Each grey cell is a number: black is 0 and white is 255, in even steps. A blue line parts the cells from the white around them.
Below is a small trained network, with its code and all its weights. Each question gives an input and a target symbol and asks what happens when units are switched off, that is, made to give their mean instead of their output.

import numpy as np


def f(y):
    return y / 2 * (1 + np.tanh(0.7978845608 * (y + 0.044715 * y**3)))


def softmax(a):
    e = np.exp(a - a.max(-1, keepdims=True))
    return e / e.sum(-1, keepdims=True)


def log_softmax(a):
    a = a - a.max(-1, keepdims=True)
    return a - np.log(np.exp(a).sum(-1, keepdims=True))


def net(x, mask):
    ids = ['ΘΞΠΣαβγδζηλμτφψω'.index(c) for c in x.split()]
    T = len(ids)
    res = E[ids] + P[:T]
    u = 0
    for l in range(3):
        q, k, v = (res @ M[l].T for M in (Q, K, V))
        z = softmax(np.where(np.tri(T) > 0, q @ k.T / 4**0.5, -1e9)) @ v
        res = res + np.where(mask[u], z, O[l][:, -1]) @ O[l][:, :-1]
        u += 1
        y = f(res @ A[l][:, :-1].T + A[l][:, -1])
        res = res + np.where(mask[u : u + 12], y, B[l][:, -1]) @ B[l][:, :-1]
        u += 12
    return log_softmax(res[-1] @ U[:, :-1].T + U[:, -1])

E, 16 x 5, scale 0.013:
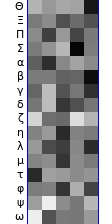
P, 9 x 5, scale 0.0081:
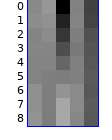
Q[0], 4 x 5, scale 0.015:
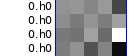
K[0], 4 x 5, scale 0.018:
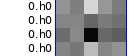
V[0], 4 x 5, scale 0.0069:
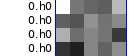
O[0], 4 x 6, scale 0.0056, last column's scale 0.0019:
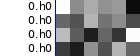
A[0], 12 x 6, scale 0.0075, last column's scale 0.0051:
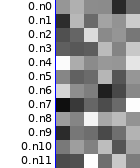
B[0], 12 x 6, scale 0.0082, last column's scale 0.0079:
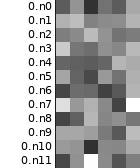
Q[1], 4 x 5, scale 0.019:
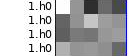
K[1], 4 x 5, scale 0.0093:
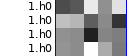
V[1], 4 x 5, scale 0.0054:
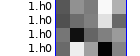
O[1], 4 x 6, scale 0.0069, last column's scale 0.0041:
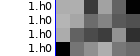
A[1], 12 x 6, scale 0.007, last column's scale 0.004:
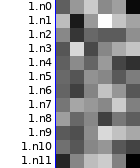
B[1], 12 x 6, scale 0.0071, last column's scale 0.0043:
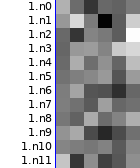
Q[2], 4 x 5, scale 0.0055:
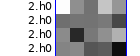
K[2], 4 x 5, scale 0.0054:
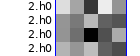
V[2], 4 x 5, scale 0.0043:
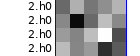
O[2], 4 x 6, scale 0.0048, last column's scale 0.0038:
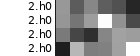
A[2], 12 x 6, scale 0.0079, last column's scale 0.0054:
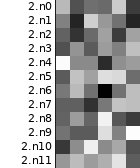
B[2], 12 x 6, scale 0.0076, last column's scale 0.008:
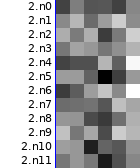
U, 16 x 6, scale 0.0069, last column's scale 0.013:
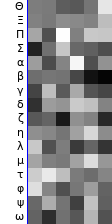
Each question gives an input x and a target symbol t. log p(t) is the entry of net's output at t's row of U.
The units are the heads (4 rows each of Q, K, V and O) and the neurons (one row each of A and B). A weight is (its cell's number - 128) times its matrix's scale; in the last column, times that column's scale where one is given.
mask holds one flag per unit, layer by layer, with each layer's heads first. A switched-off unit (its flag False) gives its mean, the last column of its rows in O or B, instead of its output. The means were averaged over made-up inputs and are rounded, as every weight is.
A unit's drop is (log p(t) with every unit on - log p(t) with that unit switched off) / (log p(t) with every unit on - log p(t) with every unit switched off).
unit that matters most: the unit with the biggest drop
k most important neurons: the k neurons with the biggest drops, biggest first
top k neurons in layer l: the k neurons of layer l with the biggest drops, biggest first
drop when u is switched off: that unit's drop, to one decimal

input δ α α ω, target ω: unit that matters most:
0.n7
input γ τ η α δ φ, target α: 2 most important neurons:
(2.n4, 0.n6)
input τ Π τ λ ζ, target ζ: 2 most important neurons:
(2.n4, 1.n1)
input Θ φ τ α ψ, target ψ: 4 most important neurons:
(0.n7, 0.n4, 1.n3, 2.n5)
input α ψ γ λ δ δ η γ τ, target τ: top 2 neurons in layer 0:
(0.n6, 0.n1)
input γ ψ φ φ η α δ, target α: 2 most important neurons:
(2.n4, 2.n6)
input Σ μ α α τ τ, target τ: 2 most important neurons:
(2.n4, 2.n6)
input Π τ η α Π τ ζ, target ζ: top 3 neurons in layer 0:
(0.n7, 0.n4, 0.n9)
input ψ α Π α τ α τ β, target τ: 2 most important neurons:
(2.n4, 0.n7)
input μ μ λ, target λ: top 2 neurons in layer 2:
(2.n2, 2.n9)
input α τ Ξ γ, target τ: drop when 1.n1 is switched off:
0.2
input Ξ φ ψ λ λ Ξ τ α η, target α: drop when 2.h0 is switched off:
0.1
